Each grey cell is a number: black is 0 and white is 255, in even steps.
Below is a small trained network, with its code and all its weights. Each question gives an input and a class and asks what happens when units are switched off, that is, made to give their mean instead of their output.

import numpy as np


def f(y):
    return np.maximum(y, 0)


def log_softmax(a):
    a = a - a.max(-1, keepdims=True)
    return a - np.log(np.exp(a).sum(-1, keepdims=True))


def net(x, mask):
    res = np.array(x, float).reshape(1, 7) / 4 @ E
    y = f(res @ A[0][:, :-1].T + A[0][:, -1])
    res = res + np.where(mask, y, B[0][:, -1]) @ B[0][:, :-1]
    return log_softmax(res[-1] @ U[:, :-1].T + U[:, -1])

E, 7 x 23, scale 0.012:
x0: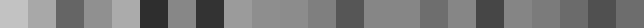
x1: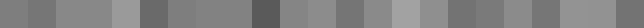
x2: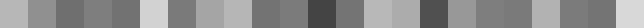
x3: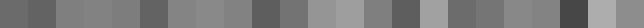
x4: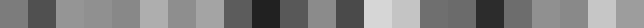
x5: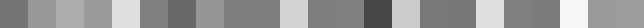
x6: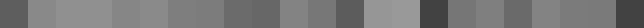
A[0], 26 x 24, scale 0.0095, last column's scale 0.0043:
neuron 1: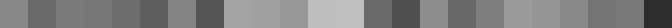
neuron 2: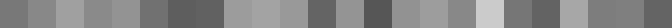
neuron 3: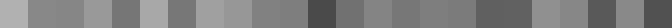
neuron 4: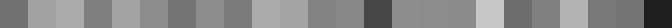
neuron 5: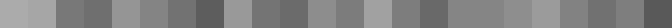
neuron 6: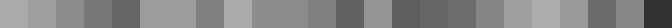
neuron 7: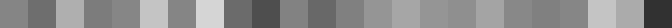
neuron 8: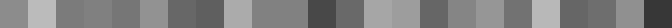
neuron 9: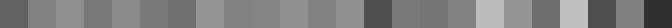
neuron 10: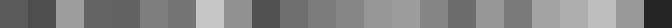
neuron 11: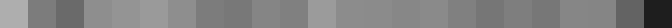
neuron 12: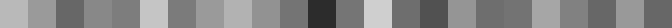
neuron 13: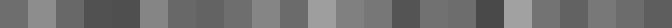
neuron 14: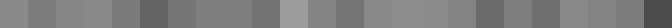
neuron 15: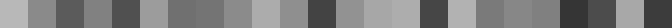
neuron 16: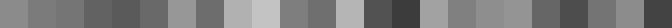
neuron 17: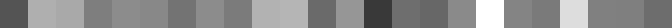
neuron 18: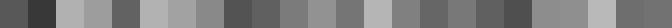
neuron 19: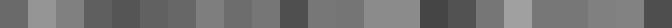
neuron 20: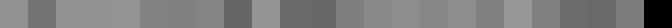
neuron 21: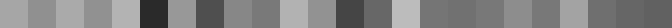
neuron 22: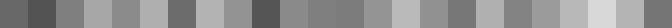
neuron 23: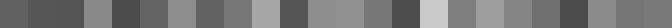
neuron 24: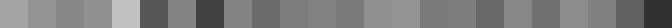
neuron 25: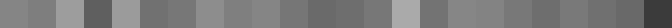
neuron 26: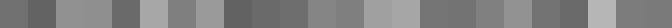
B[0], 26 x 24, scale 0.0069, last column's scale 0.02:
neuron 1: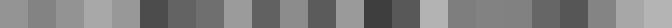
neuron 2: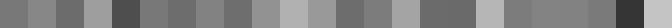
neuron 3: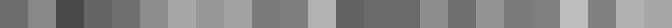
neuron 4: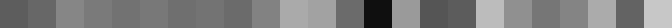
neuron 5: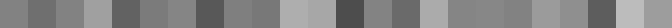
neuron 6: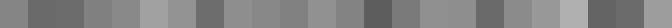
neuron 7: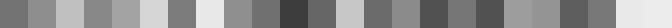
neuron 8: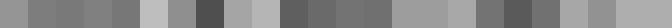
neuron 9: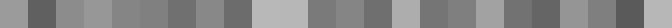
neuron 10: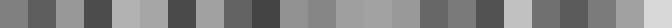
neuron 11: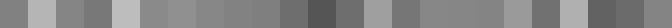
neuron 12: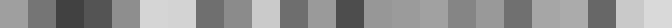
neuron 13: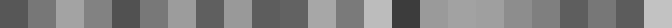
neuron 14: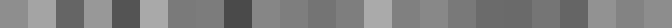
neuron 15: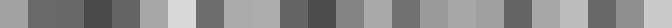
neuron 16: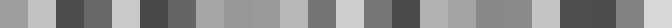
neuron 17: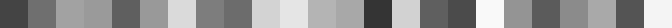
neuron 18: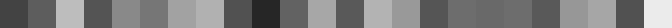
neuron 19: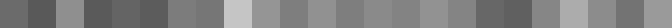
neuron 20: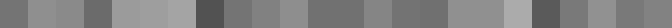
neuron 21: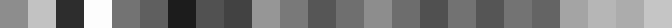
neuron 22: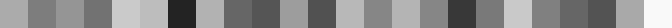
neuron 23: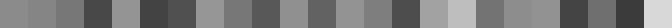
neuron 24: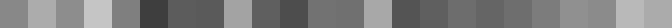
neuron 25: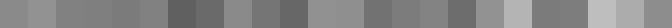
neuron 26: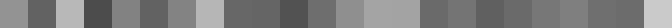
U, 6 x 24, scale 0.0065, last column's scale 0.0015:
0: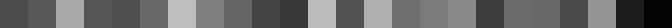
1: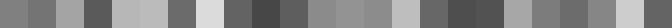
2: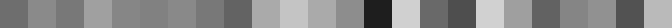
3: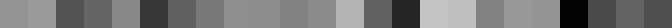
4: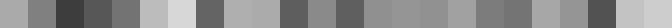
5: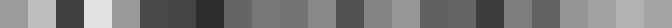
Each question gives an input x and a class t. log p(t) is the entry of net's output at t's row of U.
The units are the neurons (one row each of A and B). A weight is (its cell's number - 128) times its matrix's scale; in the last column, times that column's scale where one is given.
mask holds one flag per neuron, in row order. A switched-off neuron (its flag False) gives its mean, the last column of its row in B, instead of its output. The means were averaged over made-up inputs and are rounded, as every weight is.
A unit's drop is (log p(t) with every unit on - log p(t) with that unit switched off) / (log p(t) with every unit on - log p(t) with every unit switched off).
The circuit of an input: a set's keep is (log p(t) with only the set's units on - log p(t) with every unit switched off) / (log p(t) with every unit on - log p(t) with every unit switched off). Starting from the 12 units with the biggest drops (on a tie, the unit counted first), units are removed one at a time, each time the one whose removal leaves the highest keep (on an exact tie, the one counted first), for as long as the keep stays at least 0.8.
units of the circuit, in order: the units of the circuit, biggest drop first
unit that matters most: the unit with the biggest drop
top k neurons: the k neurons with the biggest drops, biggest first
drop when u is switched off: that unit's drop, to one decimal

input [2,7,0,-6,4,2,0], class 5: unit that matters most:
neuron 21
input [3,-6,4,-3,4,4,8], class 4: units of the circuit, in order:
[neuron 12; neuron 8]
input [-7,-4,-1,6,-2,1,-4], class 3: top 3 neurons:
[neuron 23; neuron 16; neuron 18]
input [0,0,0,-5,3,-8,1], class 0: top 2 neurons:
[neuron 13; neuron 18]
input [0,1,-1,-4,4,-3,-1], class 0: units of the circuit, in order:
[neuron 22; neuron 7]
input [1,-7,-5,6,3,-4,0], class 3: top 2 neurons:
[neuron 23; neuron 16]
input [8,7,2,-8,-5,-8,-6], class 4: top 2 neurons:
[neuron 15; neuron 12]
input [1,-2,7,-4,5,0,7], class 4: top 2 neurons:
[neuron 12; neuron 15]
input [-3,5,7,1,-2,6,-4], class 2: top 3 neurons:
[neuron 17; neuron 4; neuron 2]
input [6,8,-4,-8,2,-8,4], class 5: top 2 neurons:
[neuron 21; neuron 24]
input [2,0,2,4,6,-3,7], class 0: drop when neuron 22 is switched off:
0.3
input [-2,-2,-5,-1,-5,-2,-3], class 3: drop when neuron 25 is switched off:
0.0
